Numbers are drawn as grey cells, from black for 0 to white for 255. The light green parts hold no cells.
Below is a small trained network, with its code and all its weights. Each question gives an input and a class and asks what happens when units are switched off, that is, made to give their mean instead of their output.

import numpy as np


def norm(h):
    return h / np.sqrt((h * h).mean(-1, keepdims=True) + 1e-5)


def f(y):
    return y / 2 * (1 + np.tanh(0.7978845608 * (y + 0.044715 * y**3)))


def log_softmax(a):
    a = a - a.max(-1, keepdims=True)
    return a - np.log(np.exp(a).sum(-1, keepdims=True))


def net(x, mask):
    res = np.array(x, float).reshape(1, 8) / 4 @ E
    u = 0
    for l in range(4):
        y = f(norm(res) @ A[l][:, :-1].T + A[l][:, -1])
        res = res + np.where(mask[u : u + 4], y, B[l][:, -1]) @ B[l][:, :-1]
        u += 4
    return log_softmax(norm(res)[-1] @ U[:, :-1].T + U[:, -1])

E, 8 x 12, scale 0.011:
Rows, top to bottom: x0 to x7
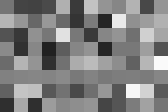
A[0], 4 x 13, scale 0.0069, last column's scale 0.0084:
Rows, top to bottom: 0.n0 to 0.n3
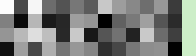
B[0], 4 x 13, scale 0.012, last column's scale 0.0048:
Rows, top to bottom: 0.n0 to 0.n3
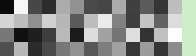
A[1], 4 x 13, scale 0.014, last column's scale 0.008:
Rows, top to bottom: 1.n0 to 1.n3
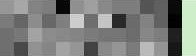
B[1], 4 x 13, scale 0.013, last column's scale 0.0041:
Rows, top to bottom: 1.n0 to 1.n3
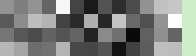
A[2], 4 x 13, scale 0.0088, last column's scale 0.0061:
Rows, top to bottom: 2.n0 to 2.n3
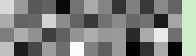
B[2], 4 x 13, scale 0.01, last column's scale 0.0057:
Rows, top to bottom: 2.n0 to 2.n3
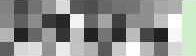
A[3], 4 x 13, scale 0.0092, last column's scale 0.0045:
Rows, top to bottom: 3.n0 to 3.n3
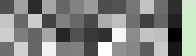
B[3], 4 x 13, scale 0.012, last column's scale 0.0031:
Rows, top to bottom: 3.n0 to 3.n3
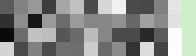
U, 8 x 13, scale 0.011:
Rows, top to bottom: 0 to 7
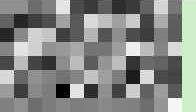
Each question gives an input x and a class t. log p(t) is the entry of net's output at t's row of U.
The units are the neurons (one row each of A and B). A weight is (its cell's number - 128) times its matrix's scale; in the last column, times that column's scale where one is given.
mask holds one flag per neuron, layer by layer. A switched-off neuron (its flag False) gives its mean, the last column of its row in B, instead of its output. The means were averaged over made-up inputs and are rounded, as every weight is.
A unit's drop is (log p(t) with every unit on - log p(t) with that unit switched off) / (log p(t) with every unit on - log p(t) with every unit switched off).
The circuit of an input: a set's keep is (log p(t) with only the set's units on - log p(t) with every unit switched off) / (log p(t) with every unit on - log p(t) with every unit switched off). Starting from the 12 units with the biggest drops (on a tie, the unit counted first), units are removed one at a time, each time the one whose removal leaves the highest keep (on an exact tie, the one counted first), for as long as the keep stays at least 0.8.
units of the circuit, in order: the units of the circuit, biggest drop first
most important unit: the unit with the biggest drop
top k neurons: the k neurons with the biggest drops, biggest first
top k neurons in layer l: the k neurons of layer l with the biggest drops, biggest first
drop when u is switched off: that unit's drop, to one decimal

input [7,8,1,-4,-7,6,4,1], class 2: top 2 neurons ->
3.n2, 0.n2
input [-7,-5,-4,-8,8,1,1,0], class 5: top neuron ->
3.n3
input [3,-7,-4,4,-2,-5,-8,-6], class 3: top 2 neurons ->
2.n3, 3.n2
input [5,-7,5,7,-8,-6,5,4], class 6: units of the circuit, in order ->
2.n1, 0.n2
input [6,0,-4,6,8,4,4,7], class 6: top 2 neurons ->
2.n2, 0.n2
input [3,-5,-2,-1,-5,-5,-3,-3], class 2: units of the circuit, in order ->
1.n1, 0.n2
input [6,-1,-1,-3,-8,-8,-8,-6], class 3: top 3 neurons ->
2.n3, 0.n2, 2.n2
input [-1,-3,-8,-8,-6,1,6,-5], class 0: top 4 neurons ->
1.n0, 0.n1, 2.n3, 2.n2
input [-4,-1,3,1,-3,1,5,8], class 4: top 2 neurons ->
3.n0, 0.n3
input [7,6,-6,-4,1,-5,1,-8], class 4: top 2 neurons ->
0.n0, 0.n2
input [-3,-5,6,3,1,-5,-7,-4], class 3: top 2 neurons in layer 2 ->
2.n3, 2.n0
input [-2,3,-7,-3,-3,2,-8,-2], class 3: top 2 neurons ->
2.n3, 1.n3
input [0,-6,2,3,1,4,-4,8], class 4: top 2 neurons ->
0.n3, 3.n0
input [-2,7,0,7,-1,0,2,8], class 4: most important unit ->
3.n0
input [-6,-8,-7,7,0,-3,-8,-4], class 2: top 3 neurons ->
1.n1, 2.n3, 1.n3
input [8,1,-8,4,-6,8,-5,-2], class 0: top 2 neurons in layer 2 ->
2.n0, 2.n2
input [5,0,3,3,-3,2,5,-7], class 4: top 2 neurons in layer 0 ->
0.n0, 0.n2
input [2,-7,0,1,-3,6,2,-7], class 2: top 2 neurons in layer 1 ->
1.n1, 1.n0
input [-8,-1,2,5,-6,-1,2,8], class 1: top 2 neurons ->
0.n2, 0.n0
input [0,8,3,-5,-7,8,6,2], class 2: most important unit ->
3.n2
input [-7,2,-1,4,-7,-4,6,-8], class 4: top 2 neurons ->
0.n0, 3.n1
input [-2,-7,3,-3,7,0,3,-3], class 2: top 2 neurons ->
1.n1, 2.n1
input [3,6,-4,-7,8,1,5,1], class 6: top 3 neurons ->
2.n2, 0.n1, 1.n1
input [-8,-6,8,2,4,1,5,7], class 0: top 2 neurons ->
1.n3, 0.n0
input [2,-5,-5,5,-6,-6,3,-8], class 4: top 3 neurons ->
0.n0, 3.n1, 2.n2
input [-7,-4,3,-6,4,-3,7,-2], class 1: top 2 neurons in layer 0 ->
0.n2, 0.n1
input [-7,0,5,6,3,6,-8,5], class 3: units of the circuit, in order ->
2.n3
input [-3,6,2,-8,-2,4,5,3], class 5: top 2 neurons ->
3.n3, 1.n1
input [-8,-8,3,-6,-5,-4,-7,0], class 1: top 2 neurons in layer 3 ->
3.n2, 3.n3
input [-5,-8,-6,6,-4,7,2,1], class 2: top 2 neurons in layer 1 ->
1.n1, 1.n3
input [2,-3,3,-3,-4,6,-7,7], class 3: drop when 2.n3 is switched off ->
0.8
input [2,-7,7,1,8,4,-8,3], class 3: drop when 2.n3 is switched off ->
1.2
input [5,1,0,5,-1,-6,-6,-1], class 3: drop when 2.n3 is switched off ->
0.7
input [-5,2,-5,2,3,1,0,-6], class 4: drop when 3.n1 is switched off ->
0.1
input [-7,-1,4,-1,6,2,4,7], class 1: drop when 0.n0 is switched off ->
0.1
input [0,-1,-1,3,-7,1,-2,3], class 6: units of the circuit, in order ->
2.n1
